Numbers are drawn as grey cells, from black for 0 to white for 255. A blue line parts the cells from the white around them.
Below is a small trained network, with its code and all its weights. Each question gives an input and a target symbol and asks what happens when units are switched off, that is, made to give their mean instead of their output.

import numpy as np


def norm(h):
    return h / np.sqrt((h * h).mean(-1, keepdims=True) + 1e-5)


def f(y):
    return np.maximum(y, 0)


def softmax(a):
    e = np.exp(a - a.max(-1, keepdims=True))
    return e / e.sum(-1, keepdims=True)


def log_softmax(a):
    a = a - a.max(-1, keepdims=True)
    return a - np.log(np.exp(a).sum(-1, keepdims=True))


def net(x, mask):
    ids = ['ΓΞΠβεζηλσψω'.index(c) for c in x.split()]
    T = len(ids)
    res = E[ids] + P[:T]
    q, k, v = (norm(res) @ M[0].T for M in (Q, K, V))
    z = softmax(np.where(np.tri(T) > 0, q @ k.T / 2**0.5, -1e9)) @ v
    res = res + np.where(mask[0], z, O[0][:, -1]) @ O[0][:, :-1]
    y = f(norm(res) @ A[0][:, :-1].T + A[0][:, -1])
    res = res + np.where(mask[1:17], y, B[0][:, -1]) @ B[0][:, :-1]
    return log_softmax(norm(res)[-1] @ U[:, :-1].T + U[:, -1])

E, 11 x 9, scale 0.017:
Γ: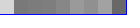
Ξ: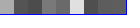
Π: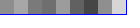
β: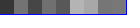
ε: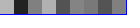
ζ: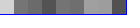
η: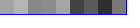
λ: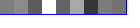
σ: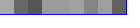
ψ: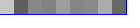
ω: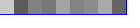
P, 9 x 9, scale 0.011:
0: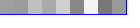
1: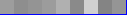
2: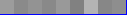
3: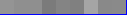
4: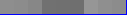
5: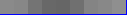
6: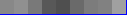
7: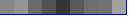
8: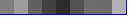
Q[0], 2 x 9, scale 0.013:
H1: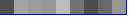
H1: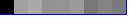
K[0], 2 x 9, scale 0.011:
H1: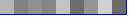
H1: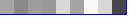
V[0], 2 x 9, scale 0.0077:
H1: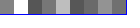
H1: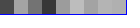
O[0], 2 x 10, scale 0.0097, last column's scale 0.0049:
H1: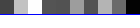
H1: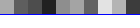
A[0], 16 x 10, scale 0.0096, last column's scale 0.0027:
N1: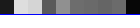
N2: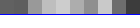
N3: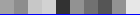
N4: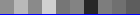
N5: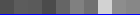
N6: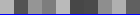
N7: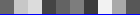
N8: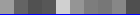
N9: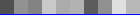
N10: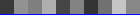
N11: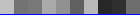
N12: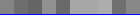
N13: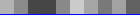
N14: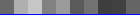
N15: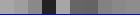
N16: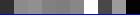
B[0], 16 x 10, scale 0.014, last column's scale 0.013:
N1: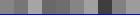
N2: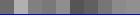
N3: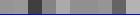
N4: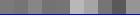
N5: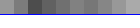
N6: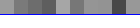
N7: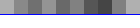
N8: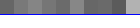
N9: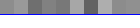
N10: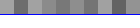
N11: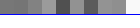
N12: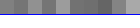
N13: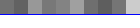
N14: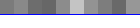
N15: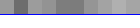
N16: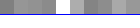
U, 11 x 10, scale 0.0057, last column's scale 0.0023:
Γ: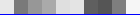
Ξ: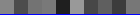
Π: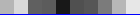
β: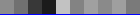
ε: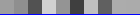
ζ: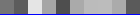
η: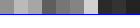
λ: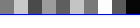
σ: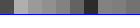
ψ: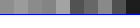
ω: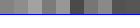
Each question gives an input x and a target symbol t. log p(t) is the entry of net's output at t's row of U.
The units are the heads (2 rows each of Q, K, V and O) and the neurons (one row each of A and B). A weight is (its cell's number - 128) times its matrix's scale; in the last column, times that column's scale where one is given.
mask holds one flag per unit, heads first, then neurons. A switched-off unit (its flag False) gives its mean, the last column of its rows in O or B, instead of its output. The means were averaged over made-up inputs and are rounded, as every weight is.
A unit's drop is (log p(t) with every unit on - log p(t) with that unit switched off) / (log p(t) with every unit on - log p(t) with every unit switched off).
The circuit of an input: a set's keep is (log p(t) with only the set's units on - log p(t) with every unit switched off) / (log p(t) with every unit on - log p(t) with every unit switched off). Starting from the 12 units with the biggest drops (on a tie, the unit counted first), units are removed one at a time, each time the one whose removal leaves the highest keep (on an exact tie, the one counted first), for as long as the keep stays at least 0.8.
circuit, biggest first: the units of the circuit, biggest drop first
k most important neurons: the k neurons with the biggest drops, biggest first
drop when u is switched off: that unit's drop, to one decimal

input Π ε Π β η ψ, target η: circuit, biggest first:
[H1; N1]
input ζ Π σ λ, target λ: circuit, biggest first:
[N9; N3; H1]
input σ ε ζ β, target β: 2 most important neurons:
[N5; N11]
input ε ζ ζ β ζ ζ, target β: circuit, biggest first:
[H1; N11]
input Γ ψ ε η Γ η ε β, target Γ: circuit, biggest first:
[N16]
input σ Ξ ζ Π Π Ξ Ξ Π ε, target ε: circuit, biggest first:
[H1; N13]
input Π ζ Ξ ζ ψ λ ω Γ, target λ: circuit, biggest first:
[H1; N3; N11; N7]
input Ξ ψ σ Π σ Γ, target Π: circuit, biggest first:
[H1; N7; N5]
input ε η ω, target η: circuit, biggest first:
[H1; N1]
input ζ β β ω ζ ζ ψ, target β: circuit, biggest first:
[H1; N11]
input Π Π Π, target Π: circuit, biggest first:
[H1; N7]
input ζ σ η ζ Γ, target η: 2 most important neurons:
[N1; N11]
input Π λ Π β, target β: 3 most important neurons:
[N11; N5; N7]
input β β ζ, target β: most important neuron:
[N11]
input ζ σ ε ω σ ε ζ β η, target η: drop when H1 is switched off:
0.9
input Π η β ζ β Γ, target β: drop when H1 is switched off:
1.4
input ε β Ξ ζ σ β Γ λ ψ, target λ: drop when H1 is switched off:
0.9
